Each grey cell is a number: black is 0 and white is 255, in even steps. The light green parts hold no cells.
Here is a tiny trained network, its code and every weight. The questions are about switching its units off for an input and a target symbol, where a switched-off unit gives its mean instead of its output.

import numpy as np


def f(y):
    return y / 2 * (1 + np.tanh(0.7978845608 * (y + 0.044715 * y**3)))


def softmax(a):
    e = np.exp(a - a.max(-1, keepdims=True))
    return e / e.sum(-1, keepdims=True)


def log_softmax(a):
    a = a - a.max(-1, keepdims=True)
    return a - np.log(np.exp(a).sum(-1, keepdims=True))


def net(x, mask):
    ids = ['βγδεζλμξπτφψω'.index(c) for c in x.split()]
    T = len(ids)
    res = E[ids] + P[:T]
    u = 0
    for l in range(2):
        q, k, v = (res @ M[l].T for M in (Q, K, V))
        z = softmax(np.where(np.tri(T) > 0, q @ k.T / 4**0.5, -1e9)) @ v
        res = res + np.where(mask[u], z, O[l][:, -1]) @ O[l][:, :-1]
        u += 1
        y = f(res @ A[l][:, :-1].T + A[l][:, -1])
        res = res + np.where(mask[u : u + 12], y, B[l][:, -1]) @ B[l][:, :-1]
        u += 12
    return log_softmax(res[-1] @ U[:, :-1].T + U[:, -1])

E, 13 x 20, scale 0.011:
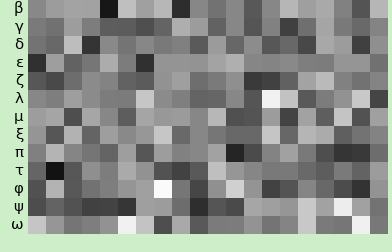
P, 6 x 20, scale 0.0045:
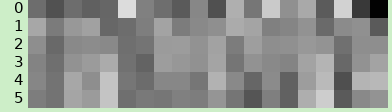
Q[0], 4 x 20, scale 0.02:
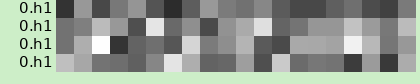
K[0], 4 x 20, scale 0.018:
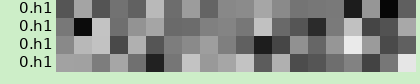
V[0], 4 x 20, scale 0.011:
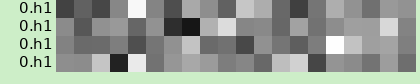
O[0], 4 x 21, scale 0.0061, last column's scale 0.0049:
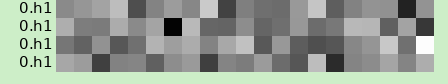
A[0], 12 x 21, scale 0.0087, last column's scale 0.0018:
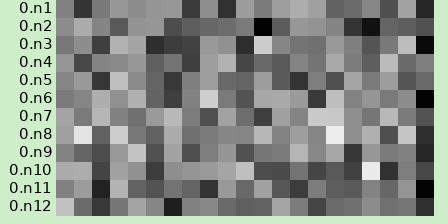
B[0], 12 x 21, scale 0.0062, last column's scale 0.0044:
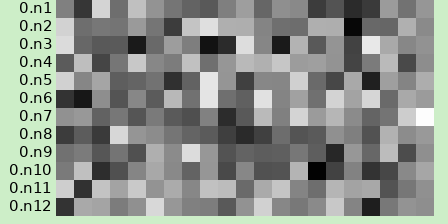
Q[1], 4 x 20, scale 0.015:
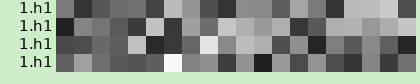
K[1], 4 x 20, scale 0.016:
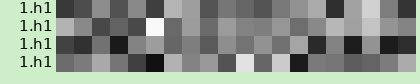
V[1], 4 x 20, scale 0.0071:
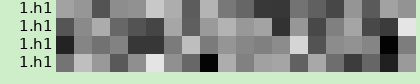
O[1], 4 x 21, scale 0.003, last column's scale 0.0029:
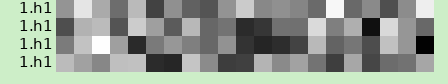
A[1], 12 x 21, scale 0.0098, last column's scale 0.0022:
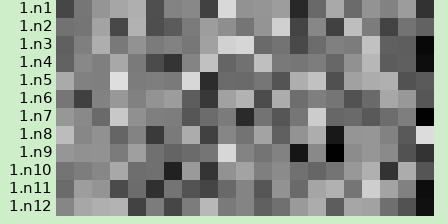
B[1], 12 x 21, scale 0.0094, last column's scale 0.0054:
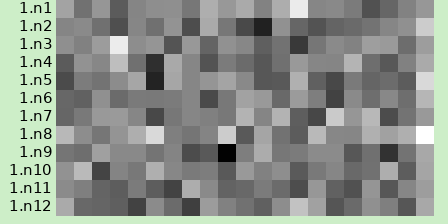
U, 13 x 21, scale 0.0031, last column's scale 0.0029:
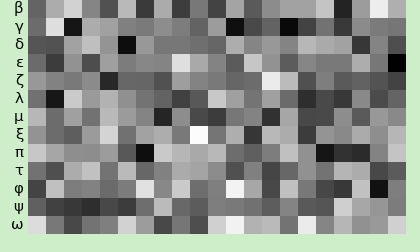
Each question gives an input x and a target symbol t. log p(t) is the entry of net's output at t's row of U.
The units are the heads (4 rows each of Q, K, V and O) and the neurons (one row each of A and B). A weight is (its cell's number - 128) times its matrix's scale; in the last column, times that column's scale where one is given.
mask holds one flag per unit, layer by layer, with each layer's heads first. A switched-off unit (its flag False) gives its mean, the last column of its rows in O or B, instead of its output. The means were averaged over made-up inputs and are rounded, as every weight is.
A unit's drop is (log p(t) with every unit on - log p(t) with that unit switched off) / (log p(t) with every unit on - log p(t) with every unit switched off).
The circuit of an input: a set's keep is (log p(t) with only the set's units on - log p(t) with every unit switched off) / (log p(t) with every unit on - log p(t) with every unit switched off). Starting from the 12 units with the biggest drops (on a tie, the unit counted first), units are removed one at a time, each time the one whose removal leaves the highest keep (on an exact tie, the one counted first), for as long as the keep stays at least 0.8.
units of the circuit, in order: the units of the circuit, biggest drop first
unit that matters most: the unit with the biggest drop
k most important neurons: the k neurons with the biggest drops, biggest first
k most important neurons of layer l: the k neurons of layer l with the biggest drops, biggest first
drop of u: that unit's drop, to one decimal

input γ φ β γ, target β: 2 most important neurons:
0.n12, 0.n6
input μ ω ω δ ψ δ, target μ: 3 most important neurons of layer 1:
1.n2, 1.n9, 1.n8
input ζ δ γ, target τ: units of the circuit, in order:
0.h1, 1.n3, 1.h1
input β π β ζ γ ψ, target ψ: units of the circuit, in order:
1.n11, 0.h1, 1.h1
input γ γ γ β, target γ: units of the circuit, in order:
0.h1, 1.n10, 1.n5
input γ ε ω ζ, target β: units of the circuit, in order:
0.h1, 1.h1, 0.n12
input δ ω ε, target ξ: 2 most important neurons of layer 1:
1.n8, 1.n5
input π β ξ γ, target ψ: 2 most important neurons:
0.n3, 1.n11
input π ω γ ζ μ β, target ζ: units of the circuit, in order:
0.h1, 1.n12
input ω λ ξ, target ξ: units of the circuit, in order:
0.h1, 1.n8, 1.n5
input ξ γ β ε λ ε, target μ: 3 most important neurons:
1.n9, 1.n2, 0.n5
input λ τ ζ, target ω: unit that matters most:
0.h1
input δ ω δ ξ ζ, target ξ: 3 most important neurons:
0.n3, 1.n8, 1.n5
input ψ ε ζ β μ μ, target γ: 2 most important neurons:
0.n10, 0.n8
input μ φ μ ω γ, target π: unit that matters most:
1.h1
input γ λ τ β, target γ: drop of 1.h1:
0.1
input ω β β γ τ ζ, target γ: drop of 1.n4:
0.1
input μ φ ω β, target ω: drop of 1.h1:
0.5
